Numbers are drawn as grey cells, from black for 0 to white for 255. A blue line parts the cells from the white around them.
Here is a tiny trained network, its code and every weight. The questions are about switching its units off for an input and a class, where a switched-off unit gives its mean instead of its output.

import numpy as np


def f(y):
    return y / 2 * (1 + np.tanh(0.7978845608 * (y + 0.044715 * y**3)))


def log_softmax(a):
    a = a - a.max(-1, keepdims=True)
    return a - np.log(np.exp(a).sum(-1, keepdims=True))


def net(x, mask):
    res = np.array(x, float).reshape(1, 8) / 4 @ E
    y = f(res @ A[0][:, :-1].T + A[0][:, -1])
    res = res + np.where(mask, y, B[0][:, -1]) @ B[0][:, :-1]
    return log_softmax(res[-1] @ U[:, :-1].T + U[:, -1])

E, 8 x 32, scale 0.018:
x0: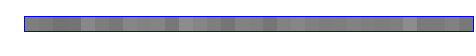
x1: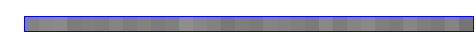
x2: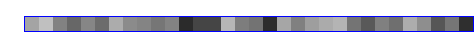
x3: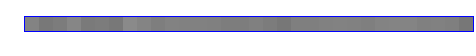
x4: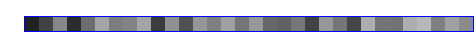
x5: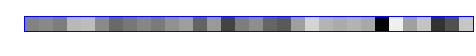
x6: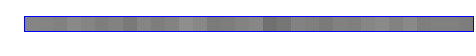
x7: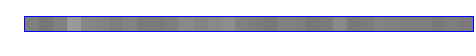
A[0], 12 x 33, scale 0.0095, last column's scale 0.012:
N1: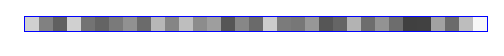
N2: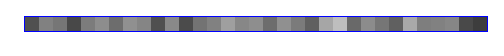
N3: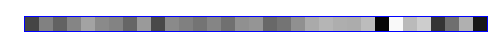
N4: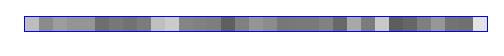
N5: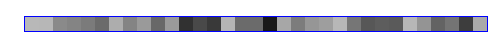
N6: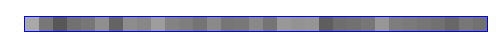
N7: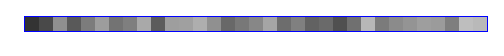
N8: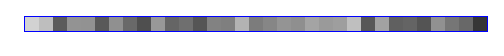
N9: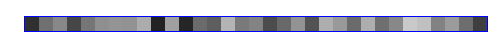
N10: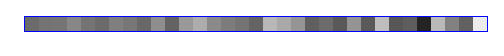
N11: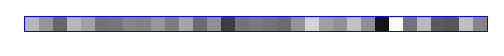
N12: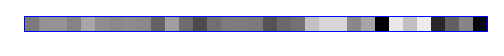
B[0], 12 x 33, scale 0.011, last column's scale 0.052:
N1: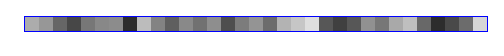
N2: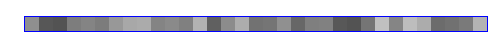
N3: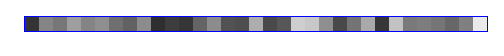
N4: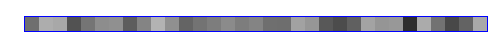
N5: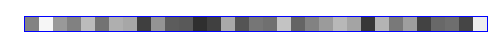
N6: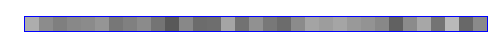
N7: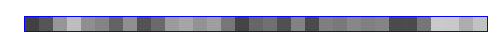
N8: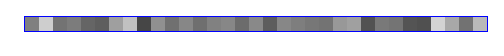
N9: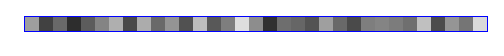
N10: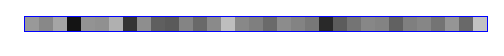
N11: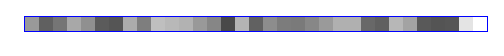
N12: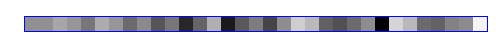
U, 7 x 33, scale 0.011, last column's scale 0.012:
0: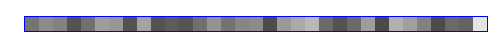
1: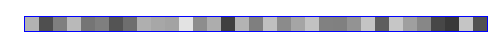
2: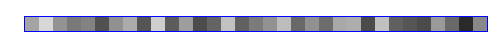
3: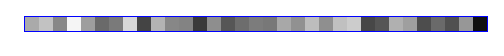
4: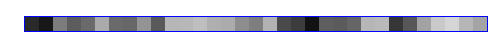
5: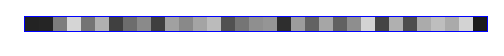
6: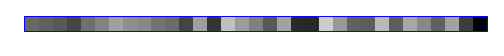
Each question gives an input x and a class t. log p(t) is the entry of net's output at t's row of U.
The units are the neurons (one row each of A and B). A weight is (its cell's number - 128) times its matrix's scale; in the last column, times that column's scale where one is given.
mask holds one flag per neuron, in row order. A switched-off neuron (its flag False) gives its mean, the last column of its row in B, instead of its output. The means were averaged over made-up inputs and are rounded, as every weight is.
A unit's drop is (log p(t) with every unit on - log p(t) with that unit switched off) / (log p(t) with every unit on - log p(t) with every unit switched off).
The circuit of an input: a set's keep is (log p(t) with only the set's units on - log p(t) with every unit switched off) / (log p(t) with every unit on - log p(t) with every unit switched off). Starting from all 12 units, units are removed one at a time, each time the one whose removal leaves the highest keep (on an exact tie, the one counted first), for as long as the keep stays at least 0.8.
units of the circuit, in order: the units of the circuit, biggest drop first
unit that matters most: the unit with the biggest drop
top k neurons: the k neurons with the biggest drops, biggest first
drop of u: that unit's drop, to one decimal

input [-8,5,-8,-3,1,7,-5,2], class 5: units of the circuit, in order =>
(N7)
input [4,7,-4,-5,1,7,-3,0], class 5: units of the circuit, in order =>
(N5 N7)
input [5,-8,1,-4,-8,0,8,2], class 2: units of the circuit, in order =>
(N12 N3)
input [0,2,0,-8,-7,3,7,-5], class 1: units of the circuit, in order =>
(N5 N11)
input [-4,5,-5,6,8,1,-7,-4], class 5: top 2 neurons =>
(N10 N5)
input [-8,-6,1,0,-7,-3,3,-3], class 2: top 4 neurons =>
(N12 N3 N8 N9)
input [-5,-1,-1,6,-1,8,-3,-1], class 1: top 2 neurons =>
(N11 N5)
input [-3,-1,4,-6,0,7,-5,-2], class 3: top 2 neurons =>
(N11 N1)
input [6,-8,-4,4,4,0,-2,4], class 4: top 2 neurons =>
(N12 N3)
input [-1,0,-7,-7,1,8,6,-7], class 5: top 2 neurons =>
(N3 N7)
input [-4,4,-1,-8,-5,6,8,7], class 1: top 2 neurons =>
(N11 N5)
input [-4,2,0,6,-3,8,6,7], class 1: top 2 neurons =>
(N11 N5)
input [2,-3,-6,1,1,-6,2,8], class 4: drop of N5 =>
0.2
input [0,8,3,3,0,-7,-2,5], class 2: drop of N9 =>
0.2
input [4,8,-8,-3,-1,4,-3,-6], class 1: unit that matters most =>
N1
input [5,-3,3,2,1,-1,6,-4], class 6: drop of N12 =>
0.1
